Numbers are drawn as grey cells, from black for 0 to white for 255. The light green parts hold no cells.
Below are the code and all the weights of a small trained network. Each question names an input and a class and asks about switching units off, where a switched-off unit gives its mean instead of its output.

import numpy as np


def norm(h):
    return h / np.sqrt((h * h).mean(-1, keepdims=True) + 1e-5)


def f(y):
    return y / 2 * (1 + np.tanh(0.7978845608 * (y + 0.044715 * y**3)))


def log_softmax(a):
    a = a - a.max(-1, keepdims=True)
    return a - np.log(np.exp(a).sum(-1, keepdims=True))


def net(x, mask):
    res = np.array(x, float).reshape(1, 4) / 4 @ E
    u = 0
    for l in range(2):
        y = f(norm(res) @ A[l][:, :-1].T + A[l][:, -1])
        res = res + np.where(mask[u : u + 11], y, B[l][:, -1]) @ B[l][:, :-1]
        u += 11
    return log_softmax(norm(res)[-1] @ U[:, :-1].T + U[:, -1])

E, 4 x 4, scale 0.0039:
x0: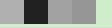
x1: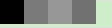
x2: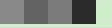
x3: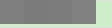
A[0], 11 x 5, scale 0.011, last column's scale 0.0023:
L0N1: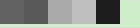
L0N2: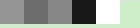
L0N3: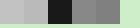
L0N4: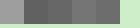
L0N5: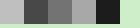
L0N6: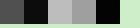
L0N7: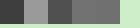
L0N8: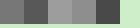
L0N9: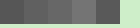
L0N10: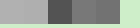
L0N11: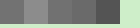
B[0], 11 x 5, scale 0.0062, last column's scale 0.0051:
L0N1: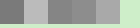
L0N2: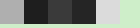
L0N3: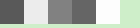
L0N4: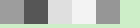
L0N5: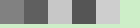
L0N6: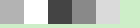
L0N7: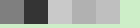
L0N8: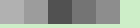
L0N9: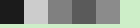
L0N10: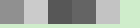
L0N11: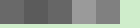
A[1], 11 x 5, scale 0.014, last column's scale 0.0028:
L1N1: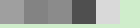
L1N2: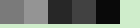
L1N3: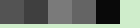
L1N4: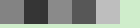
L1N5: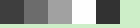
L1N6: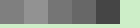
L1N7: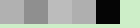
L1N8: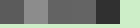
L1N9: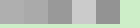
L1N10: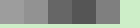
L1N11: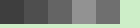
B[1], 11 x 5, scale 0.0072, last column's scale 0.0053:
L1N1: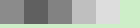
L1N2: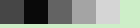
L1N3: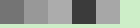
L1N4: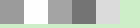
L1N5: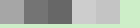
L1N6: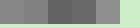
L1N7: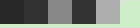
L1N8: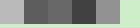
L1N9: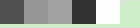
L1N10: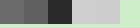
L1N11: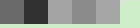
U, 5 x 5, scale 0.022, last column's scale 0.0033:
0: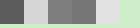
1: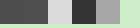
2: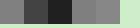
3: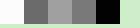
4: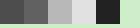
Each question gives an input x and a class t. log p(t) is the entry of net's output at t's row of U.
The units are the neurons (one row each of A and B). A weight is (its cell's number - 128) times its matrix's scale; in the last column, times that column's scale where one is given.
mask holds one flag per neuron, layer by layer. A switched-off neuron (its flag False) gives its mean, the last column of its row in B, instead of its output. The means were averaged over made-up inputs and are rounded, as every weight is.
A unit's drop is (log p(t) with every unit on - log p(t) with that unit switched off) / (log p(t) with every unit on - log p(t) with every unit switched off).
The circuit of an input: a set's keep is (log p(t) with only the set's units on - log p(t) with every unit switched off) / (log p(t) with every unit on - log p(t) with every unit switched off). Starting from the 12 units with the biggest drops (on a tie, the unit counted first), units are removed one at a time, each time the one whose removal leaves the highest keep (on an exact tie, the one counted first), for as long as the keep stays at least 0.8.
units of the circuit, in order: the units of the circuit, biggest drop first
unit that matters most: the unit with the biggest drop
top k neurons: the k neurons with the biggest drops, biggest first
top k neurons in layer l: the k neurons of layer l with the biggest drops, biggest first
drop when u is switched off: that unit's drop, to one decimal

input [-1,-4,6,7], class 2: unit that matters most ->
L1N2
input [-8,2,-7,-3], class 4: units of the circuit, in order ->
L0N7, L0N6
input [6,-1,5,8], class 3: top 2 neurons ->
L0N4, L1N4
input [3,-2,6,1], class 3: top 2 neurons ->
L1N4, L0N4
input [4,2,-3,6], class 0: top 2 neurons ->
L0N6, L0N2
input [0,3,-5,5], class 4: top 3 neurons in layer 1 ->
L1N5, L1N4, L1N3
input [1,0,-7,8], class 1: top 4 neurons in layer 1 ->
L1N9, L1N7, L1N4, L1N10
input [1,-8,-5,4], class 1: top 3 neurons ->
L0N6, L1N7, L0N5
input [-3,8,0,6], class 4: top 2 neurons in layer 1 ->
L1N5, L1N9
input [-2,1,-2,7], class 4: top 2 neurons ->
L1N5, L0N2
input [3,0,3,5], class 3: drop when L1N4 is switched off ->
0.3
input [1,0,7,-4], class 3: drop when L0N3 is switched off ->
0.5
